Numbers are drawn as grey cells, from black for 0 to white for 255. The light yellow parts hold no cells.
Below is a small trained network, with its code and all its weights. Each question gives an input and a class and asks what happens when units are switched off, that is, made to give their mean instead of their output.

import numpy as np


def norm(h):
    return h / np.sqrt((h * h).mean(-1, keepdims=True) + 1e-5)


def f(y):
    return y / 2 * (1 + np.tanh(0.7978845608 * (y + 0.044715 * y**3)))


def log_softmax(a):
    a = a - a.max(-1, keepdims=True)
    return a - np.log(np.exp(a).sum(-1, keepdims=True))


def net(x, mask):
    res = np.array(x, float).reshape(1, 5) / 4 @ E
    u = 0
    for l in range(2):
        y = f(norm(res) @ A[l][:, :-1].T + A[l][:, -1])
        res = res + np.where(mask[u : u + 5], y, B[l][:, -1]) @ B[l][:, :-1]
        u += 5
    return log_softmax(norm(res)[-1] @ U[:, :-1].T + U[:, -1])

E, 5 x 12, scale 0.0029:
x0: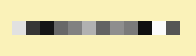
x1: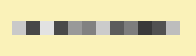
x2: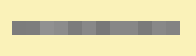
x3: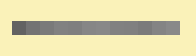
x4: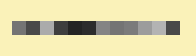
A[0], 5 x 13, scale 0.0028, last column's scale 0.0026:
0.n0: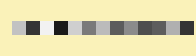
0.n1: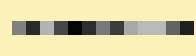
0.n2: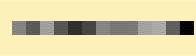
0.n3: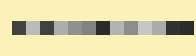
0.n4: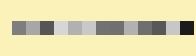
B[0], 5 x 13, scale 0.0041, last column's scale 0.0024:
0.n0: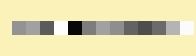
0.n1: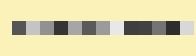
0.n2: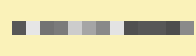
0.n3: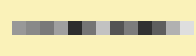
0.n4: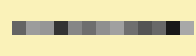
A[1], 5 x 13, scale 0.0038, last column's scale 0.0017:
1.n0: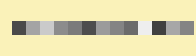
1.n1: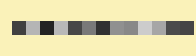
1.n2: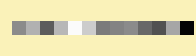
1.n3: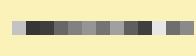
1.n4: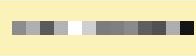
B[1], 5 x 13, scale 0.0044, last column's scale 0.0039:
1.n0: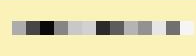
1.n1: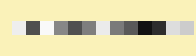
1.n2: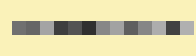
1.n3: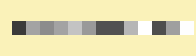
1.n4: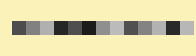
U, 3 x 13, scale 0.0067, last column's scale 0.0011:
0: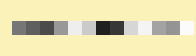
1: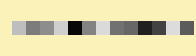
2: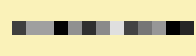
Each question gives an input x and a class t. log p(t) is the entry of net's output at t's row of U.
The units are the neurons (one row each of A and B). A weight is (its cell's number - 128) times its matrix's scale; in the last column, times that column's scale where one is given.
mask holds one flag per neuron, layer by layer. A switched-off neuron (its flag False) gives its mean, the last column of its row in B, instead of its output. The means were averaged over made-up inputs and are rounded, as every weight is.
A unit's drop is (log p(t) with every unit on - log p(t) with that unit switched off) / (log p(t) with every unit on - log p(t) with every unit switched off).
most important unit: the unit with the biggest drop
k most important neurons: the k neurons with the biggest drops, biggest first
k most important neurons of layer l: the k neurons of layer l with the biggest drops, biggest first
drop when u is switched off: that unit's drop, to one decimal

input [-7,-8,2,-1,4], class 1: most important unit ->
1.n1
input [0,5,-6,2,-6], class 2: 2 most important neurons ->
1.n4, 0.n3
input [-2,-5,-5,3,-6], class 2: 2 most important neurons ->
1.n4, 0.n0
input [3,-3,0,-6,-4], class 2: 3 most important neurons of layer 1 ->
1.n4, 1.n0, 1.n2
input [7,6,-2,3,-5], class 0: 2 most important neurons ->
1.n3, 1.n1
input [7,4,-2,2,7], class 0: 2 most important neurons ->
1.n3, 1.n4
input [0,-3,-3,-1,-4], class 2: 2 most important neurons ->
0.n0, 1.n4
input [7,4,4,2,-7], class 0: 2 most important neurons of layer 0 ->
0.n2, 0.n1
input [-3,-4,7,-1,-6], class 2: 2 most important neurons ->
0.n0, 1.n4
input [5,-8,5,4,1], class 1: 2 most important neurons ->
1.n1, 1.n0
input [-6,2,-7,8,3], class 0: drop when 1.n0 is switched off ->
0.1
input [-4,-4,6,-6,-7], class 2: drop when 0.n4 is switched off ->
0.0
